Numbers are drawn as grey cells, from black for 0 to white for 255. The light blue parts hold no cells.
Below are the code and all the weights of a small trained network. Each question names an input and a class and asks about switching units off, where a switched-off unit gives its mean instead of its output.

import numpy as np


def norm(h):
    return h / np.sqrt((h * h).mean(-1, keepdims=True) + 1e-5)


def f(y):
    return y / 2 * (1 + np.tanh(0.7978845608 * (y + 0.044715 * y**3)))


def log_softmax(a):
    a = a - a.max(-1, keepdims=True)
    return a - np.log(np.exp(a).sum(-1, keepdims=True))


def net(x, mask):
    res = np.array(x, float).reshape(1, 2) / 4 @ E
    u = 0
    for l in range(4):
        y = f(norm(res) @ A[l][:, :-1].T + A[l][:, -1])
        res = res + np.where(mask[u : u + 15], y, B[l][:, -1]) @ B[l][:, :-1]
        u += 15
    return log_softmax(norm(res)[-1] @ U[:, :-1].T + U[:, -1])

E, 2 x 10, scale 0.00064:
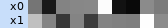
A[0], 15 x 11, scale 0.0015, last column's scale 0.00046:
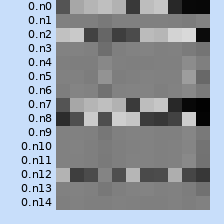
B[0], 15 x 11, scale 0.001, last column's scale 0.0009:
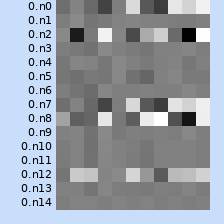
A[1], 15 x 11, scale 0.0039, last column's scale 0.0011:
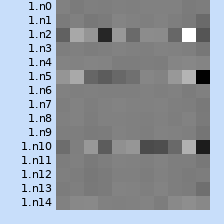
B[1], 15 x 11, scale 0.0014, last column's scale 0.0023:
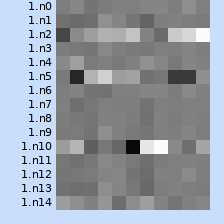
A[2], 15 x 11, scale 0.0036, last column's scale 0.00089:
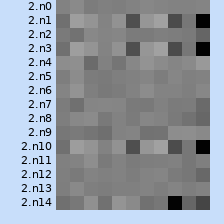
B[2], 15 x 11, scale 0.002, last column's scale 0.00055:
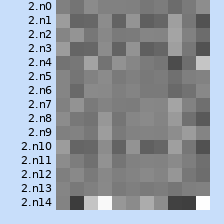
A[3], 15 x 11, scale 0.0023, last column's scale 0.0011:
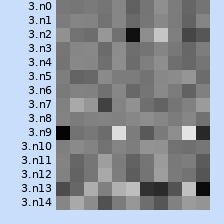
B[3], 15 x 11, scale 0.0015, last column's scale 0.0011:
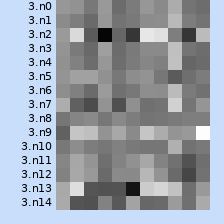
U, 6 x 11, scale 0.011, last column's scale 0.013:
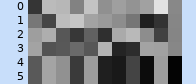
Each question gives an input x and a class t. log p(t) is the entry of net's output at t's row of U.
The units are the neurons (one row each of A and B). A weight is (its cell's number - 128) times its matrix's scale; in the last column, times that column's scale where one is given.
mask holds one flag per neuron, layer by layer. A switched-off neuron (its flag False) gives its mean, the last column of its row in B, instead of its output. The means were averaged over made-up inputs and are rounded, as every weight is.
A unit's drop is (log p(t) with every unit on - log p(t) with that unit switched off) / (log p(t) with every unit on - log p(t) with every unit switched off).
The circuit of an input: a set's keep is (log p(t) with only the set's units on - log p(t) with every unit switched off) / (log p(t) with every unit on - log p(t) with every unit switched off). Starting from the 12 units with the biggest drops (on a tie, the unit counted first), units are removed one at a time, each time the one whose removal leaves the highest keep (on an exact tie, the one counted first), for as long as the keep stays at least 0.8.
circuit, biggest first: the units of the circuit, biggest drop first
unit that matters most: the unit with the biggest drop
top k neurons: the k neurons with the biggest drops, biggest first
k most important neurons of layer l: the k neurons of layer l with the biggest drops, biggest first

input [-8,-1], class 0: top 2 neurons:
(0.n8 1.n2)
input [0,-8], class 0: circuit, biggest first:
(0.n2 1.n2)
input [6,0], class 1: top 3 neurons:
(1.n2 0.n8 0.n0)
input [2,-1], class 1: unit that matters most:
0.n8
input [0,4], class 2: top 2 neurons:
(1.n2 0.n0)
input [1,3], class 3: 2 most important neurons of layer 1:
(1.n2 1.n10)
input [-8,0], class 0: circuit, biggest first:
(0.n8 1.n2)
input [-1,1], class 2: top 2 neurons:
(0.n2 1.n2)
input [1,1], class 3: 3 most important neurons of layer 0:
(0.n12 0.n0 0.n7)
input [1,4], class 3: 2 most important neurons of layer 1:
(1.n10 1.n2)
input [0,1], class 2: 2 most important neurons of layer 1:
(1.n2 1.n5)
